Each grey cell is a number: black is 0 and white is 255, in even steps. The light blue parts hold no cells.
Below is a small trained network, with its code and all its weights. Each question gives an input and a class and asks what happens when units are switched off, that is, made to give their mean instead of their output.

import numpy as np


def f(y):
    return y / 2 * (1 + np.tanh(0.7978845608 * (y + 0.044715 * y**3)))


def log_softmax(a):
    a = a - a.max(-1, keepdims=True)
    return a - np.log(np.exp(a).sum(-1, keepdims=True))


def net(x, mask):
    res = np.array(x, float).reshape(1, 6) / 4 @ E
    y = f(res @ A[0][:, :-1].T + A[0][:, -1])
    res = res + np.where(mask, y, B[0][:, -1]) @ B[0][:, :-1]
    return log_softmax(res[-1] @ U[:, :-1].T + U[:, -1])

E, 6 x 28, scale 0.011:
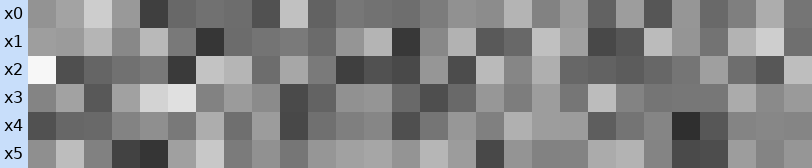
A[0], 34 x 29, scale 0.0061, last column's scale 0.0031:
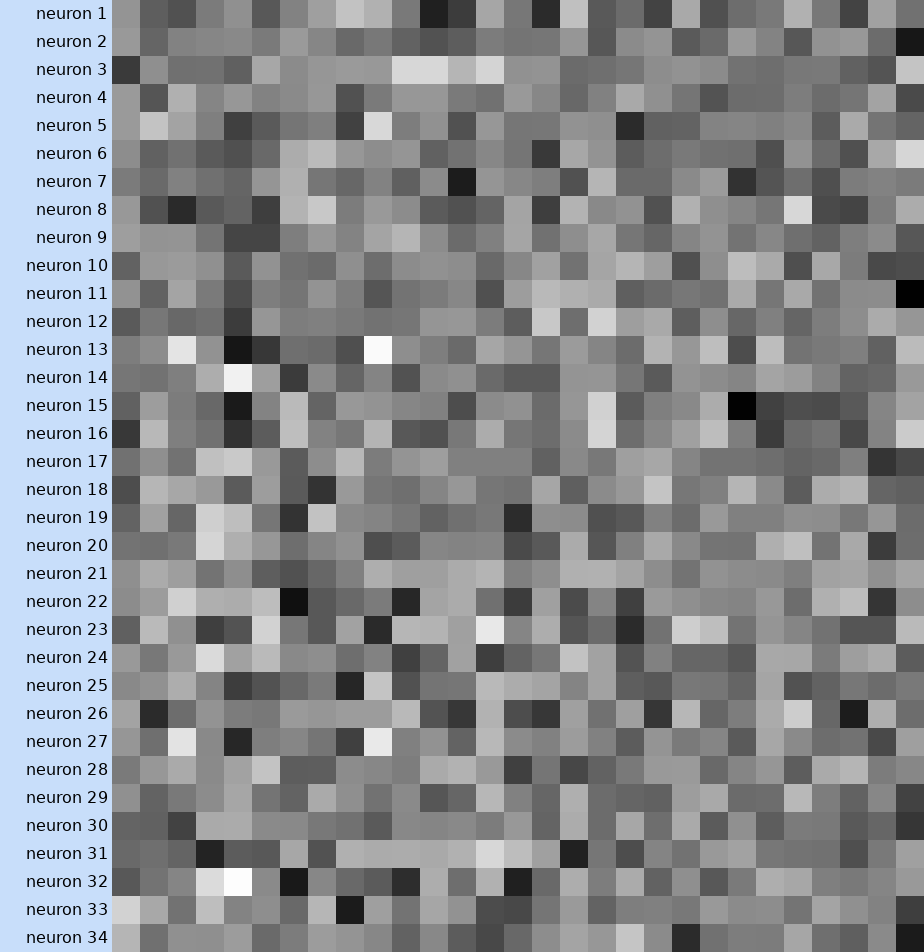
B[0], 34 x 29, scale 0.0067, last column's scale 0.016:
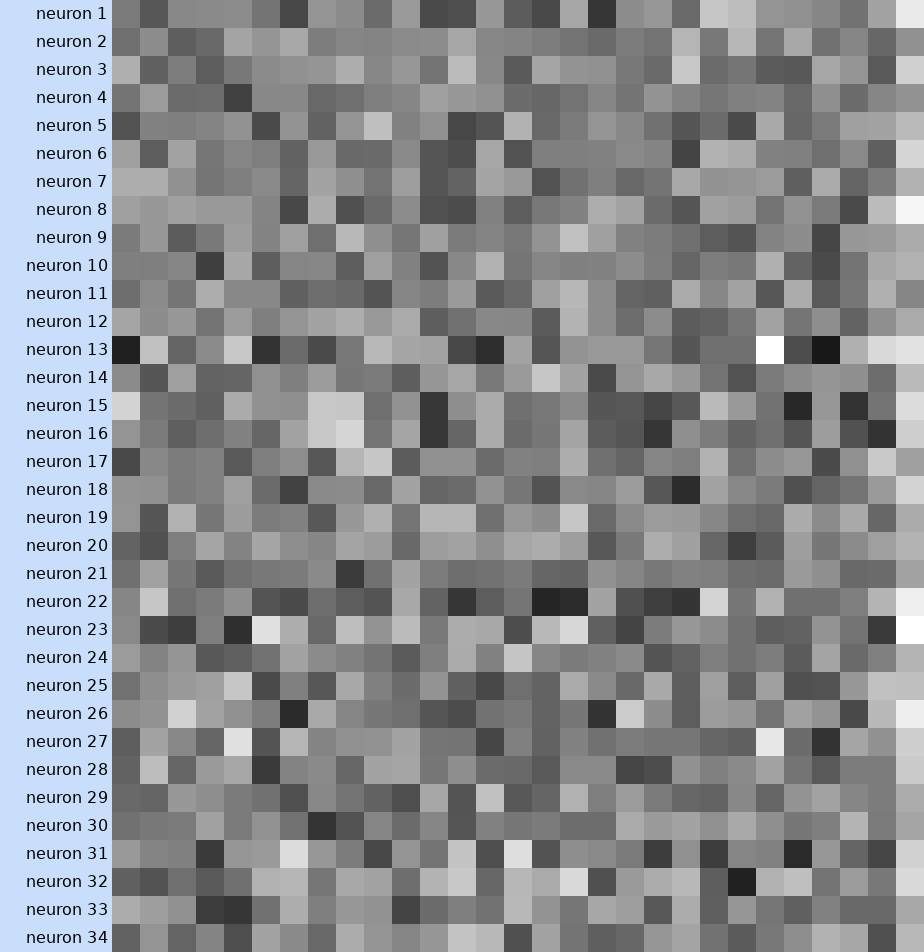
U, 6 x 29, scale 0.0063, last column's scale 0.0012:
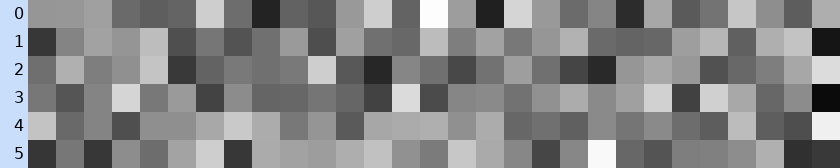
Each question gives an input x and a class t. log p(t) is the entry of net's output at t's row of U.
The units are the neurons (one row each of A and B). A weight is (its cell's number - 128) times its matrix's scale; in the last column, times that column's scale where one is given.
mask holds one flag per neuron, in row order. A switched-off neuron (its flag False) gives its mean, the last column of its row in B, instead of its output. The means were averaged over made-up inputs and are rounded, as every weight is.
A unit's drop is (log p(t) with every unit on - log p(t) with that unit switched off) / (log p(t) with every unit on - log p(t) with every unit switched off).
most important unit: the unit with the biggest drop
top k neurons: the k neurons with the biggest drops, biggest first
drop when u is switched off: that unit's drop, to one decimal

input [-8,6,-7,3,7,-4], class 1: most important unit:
neuron 22
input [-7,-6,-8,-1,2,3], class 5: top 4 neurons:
[neuron 23; neuron 26; neuron 8; neuron 1]
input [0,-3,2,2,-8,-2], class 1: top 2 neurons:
[neuron 22; neuron 15]
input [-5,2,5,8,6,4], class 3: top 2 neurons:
[neuron 31; neuron 13]
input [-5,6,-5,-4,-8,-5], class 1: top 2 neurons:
[neuron 22; neuron 32]
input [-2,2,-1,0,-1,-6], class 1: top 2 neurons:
[neuron 23; neuron 3]
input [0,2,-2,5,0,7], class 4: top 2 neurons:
[neuron 13; neuron 23]
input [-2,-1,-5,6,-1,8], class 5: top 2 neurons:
[neuron 23; neuron 26]
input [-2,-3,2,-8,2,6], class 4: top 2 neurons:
[neuron 31; neuron 22]
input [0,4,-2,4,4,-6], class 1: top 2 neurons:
[neuron 23; neuron 22]
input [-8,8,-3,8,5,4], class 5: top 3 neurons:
[neuron 32; neuron 8; neuron 26]
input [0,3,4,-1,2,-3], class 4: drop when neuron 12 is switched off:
-0.1
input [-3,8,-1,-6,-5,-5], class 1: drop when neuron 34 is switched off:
0.0
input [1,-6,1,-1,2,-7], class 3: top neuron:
[neuron 22]
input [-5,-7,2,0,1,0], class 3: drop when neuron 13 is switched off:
0.1
